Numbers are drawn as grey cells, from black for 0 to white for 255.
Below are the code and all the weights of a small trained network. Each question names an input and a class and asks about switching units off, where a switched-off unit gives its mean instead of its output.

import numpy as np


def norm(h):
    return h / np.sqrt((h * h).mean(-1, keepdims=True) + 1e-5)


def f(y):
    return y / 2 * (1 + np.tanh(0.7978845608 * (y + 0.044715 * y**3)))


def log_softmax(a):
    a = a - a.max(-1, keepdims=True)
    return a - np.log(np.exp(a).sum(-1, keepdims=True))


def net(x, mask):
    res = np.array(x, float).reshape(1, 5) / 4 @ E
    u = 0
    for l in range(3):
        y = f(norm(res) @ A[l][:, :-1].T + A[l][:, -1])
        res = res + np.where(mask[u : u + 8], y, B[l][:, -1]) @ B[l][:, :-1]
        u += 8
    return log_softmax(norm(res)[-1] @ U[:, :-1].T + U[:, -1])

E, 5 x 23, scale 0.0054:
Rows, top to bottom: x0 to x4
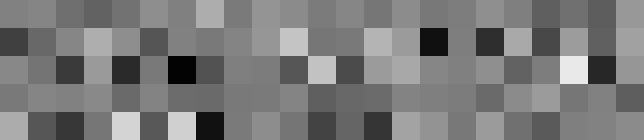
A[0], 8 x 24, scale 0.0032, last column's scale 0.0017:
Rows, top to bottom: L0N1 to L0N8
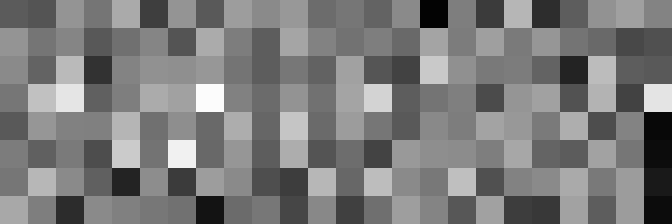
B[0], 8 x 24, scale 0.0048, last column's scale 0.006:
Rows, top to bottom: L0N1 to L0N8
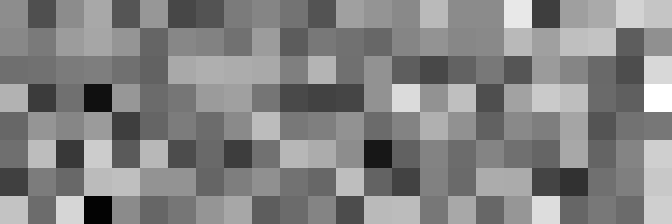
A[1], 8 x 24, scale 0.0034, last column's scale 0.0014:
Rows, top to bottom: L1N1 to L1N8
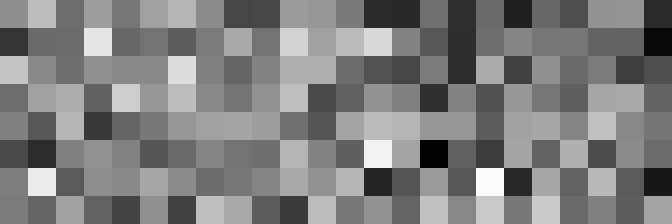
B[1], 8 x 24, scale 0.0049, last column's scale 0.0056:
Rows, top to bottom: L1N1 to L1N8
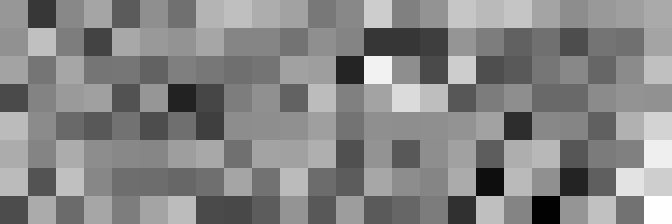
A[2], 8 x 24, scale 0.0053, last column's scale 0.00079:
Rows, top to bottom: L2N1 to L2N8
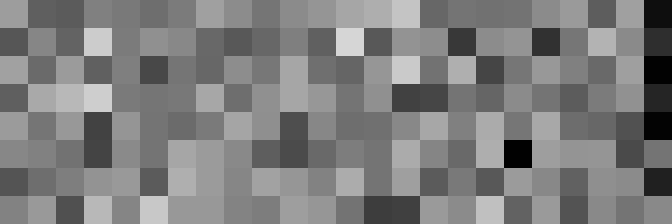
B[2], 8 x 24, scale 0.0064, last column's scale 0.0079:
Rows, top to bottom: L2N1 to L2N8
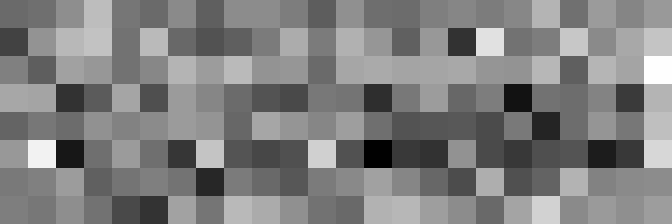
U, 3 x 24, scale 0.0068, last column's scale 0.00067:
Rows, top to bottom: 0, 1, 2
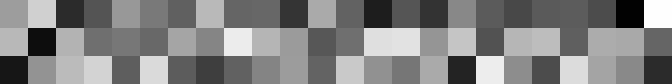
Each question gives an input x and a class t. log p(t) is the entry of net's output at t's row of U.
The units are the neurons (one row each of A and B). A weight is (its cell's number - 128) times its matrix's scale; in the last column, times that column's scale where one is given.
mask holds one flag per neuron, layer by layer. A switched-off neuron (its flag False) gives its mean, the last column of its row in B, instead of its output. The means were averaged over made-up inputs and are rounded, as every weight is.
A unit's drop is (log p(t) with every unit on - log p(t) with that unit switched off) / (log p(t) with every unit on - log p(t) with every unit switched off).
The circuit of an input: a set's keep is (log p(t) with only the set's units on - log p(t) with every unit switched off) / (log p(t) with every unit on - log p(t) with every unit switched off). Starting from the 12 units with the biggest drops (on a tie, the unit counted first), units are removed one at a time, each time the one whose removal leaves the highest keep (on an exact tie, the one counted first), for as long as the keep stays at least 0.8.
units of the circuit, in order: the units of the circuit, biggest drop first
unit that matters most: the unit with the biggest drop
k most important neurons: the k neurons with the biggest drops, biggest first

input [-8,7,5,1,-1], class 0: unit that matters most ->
L0N4
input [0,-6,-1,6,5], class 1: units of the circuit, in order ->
[L0N4 L1N7]
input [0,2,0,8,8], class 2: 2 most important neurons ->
[L0N6 L0N4]
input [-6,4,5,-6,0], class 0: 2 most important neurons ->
[L0N4 L1N2]
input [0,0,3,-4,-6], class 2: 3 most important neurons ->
[L1N8 L2N2 L2N6]
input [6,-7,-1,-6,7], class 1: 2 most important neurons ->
[L0N4 L1N7]
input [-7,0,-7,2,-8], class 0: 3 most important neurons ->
[L2N6 L1N7 L0N1]
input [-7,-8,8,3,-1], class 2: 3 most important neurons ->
[L1N8 L0N4 L0N7]
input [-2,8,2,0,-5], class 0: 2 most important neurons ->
[L2N4 L1N2]
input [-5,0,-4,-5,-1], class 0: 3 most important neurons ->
[L0N4 L2N6 L1N7]
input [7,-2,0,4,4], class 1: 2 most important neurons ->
[L0N4 L0N6]
